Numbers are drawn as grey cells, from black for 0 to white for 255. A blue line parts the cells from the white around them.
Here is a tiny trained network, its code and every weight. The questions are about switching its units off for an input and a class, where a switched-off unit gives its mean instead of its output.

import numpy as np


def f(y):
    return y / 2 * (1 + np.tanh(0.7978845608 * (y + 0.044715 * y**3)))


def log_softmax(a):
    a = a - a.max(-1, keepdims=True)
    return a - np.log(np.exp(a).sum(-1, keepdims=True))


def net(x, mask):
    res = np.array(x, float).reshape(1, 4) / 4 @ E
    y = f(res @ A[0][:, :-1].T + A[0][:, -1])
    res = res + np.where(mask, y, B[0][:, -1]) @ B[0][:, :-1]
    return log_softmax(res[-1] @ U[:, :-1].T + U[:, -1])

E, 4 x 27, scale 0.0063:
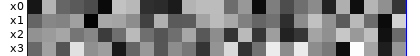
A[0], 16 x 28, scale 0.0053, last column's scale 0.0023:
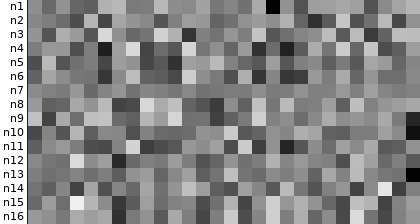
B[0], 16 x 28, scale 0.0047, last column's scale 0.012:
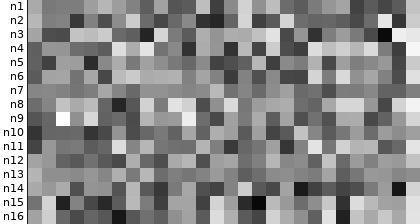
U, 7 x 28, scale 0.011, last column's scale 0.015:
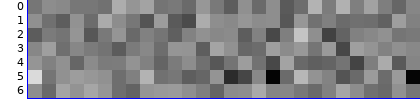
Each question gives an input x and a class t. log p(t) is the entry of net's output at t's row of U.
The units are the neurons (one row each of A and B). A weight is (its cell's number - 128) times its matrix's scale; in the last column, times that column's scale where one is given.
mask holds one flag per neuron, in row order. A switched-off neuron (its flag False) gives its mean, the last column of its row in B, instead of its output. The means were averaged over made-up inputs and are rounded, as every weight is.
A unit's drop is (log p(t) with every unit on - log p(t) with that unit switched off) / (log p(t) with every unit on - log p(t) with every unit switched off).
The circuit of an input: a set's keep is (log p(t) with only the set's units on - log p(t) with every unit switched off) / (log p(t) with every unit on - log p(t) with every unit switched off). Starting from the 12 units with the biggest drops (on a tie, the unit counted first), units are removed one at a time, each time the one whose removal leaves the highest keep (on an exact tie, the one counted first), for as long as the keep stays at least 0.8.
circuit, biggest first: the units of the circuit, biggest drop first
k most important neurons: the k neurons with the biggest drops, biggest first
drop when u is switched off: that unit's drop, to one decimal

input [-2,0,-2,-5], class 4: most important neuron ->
n8
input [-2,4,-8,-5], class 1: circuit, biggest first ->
n3, n1
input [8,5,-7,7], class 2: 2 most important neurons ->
n5, n10
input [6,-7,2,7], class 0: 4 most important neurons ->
n5, n8, n4, n6
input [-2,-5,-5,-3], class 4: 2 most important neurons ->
n14, n2
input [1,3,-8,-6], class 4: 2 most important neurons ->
n14, n11
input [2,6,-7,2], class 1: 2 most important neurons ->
n3, n8
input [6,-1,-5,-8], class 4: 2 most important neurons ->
n14, n2
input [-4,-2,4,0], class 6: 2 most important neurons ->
n15, n9
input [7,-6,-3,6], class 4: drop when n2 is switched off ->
0.3
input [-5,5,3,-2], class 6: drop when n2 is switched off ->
-0.1
